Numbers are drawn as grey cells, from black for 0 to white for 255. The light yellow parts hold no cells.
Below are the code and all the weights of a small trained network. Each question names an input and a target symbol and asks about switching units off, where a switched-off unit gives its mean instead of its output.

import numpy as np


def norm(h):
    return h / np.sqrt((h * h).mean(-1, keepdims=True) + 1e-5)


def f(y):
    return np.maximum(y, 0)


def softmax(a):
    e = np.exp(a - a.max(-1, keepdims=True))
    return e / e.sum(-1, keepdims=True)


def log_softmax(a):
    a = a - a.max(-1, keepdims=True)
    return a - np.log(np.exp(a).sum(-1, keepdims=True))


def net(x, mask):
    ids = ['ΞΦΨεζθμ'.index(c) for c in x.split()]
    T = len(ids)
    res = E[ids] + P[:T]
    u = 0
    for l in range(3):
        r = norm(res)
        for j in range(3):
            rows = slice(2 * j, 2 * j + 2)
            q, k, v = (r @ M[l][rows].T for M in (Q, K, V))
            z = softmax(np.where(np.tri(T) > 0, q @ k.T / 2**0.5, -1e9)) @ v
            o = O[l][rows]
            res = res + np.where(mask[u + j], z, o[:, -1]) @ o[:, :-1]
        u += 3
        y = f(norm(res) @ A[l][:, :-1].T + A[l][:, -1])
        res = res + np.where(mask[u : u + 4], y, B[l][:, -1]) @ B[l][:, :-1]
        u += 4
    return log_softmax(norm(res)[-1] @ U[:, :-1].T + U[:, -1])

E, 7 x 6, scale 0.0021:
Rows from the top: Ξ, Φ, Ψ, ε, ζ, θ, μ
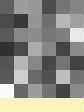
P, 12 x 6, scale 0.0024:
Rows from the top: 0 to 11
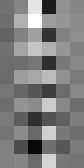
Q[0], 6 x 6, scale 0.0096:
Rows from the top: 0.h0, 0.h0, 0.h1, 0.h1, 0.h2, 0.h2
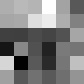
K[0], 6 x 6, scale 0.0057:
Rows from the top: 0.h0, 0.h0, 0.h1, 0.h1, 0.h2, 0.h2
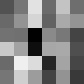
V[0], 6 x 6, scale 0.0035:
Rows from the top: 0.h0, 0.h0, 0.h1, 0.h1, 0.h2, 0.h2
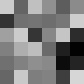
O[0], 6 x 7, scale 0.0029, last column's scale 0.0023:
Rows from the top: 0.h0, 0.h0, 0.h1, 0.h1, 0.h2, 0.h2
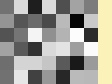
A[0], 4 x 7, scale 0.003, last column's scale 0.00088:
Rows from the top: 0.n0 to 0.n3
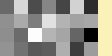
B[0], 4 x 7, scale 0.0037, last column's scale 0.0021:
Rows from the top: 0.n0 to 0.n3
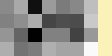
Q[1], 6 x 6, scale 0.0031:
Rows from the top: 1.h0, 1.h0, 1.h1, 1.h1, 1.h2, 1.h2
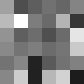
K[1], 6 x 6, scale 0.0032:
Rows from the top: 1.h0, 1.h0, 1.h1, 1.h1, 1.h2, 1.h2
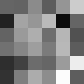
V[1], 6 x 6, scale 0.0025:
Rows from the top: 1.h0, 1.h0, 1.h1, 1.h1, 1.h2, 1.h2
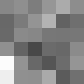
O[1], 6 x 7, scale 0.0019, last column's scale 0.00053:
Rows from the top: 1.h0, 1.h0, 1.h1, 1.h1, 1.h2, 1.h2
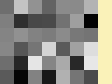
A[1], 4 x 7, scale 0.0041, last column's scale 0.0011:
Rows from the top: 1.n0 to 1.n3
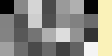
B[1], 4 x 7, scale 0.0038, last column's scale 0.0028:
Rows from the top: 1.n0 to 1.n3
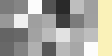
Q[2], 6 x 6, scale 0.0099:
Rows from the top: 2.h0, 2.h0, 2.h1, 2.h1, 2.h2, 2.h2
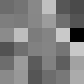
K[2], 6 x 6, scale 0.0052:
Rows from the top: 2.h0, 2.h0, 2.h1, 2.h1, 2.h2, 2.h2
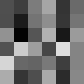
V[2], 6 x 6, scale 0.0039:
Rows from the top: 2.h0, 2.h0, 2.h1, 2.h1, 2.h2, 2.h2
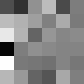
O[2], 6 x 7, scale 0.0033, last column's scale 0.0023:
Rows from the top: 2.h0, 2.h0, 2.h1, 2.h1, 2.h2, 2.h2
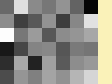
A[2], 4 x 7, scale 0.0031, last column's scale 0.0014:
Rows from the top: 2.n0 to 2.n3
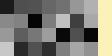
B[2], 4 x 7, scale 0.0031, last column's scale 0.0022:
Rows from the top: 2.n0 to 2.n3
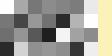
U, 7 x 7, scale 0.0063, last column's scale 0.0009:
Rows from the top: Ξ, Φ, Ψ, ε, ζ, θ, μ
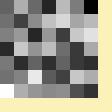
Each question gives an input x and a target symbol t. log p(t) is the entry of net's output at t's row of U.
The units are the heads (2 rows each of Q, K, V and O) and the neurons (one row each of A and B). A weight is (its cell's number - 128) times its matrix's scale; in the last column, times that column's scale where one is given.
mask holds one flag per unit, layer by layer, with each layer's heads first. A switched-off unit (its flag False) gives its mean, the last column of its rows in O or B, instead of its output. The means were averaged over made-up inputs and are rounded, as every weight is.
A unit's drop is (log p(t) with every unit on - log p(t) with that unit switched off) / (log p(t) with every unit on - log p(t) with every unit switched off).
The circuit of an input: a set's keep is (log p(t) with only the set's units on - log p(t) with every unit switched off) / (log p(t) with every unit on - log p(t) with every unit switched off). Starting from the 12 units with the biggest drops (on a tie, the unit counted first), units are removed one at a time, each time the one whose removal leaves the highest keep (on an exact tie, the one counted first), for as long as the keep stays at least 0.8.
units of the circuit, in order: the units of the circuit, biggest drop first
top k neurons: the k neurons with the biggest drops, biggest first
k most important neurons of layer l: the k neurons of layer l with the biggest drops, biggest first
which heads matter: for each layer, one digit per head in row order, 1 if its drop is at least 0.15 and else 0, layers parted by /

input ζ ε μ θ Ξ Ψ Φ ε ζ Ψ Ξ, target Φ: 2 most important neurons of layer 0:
[0.n3; 0.n1]
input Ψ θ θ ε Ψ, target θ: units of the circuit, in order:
[0.h1; 1.n0]
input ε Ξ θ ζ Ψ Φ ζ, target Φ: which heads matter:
010 / 000 / 000
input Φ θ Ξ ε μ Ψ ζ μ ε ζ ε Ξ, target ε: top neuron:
[1.n3]
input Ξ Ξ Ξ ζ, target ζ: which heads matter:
010 / 001 / 100
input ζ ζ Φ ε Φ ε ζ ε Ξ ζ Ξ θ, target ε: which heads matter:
001 / 000 / 110
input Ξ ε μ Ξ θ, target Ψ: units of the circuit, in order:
[0.h0; 2.h0]
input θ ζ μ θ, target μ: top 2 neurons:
[0.n1; 0.n2]
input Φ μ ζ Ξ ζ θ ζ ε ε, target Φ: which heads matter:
110 / 000 / 000
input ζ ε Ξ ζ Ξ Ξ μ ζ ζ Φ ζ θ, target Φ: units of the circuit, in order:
[0.h2; 1.n2]
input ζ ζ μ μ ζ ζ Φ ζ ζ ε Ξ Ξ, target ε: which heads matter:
001 / 000 / 010
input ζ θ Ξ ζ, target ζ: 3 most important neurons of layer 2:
[2.n3; 2.n2; 2.n1]
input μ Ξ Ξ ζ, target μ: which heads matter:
010 / 010 / 010
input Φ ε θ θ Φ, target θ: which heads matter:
010 / 000 / 000
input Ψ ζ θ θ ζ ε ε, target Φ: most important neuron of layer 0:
[0.n1]
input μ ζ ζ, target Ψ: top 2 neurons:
[1.n3; 2.n1]
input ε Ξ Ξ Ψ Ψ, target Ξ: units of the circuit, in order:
[2.n3; 0.h0]
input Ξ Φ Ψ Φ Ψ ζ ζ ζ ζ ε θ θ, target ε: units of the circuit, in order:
[0.h2; 2.h1]
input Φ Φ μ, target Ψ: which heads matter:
100 / 000 / 001
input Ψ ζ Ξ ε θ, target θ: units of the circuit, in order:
[0.h1; 1.n0]
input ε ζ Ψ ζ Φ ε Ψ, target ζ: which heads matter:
110 / 000 / 010
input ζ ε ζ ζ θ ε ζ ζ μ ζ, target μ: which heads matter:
000 / 000 / 010
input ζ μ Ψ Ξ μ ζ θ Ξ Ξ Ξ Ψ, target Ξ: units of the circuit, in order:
[0.h0; 2.n3; 1.n3]
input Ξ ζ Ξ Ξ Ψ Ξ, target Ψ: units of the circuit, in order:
[0.h2]
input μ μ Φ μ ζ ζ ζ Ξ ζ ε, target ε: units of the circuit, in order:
[2.h0; 0.n3]
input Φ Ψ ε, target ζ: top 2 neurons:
[2.n0; 1.n3]
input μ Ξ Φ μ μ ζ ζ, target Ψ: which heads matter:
100 / 000 / 000
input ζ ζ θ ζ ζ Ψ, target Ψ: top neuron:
[0.n0]
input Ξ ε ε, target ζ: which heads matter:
010 / 000 / 000
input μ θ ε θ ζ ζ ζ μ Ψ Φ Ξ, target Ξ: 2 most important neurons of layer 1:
[1.n3; 1.n2]
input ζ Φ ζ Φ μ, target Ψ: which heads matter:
100 / 000 / 000
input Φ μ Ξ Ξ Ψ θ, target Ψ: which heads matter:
001 / 000 / 000
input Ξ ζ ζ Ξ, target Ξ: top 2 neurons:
[0.n1; 2.n2]
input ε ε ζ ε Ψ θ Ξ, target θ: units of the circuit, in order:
[0.h1]
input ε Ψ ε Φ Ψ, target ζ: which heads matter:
110 / 000 / 000
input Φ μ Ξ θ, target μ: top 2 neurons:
[0.n1; 1.n3]
